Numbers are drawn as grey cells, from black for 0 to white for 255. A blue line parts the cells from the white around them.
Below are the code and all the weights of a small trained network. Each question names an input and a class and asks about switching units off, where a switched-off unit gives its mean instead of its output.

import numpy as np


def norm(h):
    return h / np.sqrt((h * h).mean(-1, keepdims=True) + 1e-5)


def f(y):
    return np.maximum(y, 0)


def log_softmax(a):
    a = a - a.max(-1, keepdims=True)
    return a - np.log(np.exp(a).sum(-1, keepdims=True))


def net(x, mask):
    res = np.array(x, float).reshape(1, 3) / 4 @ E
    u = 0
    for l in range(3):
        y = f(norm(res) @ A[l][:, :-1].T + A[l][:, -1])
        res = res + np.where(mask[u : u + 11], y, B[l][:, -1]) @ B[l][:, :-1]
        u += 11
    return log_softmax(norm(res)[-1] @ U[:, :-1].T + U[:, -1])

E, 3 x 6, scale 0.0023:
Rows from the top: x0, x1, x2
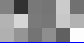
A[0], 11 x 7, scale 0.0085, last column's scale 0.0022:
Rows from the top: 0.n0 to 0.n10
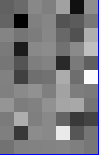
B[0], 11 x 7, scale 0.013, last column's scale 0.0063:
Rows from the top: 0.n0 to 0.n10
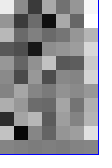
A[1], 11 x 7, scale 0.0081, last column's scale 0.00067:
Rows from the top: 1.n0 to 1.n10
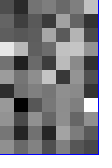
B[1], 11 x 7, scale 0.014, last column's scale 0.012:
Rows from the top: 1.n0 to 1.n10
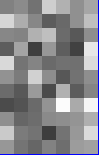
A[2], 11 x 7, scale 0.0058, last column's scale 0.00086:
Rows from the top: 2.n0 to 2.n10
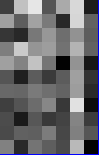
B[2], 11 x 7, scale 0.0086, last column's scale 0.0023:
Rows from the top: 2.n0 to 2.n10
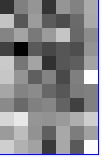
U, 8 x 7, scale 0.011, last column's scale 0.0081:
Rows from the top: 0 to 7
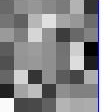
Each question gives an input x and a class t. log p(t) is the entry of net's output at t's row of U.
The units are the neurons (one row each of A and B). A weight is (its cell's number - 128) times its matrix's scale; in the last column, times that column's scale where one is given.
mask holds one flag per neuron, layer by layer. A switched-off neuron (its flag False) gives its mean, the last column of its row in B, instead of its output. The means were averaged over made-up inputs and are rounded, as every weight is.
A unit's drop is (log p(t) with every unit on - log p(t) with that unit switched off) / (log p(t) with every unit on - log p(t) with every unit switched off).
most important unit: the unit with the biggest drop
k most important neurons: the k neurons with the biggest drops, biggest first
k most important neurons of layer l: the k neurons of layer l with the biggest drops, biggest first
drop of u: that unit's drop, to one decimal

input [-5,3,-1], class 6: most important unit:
0.n9
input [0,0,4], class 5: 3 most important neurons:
0.n9, 0.n1, 0.n5
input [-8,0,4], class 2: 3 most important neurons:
0.n1, 0.n9, 1.n7
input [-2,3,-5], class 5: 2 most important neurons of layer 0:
0.n1, 0.n0
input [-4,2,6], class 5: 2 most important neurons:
0.n1, 0.n9
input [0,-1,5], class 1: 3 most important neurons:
0.n1, 0.n5, 0.n9
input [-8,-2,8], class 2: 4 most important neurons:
0.n1, 0.n9, 1.n7, 0.n3
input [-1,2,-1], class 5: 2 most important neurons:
0.n9, 0.n1
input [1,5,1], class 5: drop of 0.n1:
0.6
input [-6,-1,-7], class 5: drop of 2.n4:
0.0
